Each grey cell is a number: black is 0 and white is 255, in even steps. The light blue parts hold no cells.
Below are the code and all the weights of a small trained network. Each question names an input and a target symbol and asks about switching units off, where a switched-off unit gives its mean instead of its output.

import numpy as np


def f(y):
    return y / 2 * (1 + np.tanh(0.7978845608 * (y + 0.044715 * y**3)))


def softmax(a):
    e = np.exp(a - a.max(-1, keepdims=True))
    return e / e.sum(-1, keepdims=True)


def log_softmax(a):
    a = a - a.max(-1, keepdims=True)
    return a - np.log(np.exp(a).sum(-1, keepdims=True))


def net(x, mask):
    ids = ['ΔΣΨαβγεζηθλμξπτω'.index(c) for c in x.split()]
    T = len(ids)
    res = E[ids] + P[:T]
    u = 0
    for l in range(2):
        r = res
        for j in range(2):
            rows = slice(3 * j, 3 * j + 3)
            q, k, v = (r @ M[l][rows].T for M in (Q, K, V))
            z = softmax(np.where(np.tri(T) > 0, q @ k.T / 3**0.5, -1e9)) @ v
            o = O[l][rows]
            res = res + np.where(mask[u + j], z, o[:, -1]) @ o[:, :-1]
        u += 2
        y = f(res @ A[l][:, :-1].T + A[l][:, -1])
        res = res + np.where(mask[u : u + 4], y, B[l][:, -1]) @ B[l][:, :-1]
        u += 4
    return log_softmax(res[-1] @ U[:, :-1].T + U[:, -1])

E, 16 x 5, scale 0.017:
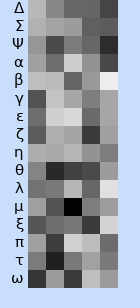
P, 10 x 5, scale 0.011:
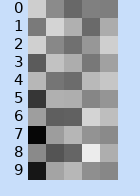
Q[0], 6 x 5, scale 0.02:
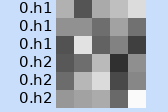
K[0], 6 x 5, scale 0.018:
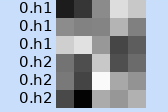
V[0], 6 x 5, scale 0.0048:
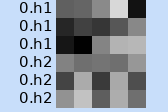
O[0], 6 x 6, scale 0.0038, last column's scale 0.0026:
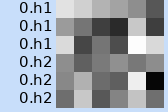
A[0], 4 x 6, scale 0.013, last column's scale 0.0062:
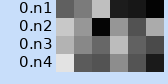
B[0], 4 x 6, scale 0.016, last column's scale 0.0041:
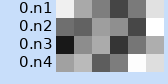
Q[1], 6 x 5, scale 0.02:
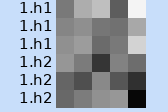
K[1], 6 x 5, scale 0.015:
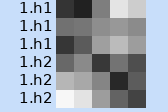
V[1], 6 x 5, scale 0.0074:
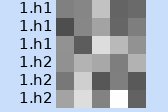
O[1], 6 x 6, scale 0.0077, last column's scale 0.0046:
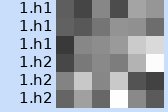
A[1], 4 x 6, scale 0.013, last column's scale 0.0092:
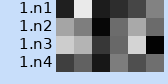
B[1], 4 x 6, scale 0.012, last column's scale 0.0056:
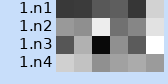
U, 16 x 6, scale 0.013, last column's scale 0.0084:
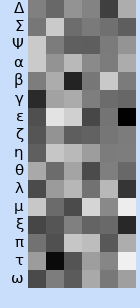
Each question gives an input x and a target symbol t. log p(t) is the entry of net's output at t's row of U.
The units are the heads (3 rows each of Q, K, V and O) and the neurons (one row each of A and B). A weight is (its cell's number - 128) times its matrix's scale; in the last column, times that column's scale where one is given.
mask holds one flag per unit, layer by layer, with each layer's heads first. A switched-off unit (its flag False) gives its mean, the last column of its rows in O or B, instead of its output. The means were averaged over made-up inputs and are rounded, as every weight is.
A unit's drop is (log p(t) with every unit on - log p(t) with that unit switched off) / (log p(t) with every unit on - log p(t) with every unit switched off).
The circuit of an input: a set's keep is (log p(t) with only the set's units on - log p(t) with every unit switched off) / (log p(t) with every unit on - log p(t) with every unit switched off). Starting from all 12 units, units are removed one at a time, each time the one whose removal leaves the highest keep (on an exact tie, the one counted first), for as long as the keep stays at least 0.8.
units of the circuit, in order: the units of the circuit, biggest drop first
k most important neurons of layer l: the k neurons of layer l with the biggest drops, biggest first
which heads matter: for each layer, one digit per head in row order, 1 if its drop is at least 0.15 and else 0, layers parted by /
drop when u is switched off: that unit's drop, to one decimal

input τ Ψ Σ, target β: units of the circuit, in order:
(0.n4, 1.n3)
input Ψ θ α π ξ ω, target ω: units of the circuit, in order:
(1.n1, 1.h2, 0.n3)
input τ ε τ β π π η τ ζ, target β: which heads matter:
10 / 10
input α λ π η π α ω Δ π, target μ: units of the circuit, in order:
(0.n2, 1.h2)
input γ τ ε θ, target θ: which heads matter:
10 / 01
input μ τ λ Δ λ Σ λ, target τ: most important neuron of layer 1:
(1.n4)
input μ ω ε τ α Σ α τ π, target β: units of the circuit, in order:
(0.h1, 0.n4, 1.n3)
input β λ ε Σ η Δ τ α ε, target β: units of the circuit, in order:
(0.h1, 1.n3)
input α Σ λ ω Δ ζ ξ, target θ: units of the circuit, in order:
(1.n2, 1.h2, 0.h1)
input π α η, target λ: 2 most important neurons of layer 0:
(0.n3, 0.n1)
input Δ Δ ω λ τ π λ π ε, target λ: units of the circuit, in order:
(0.n1, 1.h1, 0.h1)
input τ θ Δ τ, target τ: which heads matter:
10 / 00
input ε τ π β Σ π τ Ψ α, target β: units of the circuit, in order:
(0.h1, 0.n4, 1.n3)
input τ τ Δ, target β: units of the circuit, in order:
(0.n4)
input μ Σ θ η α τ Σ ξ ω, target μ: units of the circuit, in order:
(1.n4, 1.h2)
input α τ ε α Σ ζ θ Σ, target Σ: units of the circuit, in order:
(0.n1, 0.n2, 0.h1, 1.n3)
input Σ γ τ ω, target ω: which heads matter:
10 / 01
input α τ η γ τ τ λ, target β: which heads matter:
10 / 10
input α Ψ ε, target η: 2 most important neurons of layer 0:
(0.n3, 0.n2)
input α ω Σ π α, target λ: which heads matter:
00 / 10
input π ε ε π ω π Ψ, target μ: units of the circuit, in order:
(1.h2, 0.n4)
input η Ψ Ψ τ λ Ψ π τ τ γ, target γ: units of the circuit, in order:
(1.n1)
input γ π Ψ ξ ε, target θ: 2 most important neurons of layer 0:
(0.n4, 0.n2)
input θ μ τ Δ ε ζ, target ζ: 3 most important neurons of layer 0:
(0.n1, 0.n2, 0.n4)
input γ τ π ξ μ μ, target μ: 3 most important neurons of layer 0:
(0.n2, 0.n4, 0.n3)
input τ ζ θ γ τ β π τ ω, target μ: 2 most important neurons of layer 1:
(1.n4, 1.n1)
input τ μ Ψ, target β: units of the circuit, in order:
(0.n4)
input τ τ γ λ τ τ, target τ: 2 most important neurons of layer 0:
(0.n4, 0.n3)
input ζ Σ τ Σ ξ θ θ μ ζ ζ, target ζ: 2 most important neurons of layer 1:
(1.n1, 1.n3)
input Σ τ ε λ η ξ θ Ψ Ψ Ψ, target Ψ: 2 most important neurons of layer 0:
(0.n1, 0.n4)
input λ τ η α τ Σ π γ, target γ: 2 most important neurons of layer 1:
(1.n1, 1.n3)
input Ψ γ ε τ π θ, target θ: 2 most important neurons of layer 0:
(0.n2, 0.n4)
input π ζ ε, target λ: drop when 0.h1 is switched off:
0.2
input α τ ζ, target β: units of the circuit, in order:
(1.n3)
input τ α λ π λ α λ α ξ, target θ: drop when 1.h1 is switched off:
-0.1
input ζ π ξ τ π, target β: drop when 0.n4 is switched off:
0.9
